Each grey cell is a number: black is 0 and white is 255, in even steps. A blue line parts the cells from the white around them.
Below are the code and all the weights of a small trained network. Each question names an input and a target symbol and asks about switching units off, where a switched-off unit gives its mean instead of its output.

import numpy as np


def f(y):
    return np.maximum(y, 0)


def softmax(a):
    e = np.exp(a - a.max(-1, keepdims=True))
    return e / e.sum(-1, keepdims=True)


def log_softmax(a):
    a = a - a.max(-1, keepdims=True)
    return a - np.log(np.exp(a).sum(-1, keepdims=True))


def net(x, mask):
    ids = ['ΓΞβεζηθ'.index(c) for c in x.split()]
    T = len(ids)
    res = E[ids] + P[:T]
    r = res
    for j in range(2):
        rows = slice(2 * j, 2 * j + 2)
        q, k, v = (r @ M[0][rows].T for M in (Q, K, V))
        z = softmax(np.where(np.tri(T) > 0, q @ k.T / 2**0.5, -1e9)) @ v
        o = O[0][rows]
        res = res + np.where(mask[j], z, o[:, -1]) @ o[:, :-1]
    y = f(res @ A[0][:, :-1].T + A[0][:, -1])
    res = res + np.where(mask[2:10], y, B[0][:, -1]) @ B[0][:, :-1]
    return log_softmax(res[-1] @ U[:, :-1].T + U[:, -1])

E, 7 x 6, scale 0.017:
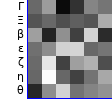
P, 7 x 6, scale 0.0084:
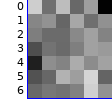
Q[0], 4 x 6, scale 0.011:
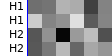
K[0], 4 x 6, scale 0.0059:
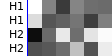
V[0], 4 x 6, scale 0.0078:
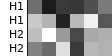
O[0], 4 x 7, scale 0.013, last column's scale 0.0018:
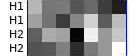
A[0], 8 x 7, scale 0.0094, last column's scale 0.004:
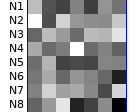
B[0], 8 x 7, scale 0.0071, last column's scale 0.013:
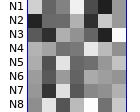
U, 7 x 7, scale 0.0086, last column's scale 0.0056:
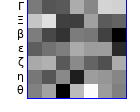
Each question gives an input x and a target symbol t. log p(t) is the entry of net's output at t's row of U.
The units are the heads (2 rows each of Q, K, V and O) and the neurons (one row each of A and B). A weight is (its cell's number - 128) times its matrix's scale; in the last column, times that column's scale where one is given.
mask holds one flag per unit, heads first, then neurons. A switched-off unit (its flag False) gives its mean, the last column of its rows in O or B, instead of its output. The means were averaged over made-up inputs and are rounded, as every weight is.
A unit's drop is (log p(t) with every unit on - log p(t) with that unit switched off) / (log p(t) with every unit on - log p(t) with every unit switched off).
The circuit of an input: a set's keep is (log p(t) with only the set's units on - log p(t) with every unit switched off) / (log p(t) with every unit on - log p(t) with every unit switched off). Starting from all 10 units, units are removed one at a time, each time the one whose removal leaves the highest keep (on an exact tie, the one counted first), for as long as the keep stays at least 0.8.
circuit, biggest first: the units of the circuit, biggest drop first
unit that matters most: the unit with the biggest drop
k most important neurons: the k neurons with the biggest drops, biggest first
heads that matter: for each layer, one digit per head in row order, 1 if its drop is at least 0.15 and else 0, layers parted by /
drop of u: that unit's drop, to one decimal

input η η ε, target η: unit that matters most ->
H2
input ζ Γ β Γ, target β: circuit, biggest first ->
H2, N8
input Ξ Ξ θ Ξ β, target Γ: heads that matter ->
11
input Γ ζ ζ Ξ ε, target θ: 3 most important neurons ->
N4, N5, N3
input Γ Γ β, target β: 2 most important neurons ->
N8, N2
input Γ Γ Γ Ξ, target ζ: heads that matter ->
11
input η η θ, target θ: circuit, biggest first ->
N8, H2
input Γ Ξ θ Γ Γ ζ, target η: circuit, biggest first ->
N8, N7
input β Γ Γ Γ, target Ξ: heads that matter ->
10
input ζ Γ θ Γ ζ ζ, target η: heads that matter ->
00
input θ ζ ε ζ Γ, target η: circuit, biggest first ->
H2, N5
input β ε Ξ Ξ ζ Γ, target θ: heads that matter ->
11
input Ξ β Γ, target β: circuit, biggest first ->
H2, H1
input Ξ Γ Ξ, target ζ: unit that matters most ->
H1
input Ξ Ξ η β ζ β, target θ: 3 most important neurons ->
N3, N5, N7
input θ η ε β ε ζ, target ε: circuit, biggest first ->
H1, N7
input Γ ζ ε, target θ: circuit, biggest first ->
H1, H2
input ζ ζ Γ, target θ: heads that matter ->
10
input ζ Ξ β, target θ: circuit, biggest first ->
N3, H1
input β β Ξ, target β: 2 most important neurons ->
N1, N8
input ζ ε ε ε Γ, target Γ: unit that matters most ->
H2
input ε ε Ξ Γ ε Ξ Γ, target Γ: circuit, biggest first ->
H1, H2
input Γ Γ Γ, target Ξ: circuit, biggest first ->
H1, N3
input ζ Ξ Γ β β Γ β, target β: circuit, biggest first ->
H1, H2
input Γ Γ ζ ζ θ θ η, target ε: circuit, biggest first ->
H1, N3
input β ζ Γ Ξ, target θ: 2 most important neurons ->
N3, N7
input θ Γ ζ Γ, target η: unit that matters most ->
N5
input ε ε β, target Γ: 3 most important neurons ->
N8, N2, N3
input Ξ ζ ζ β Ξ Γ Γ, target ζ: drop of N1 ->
0.3
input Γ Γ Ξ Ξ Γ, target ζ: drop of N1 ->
0.2
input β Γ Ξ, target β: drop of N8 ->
0.2
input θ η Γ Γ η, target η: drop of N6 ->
0.0
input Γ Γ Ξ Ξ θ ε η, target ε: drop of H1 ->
1.0
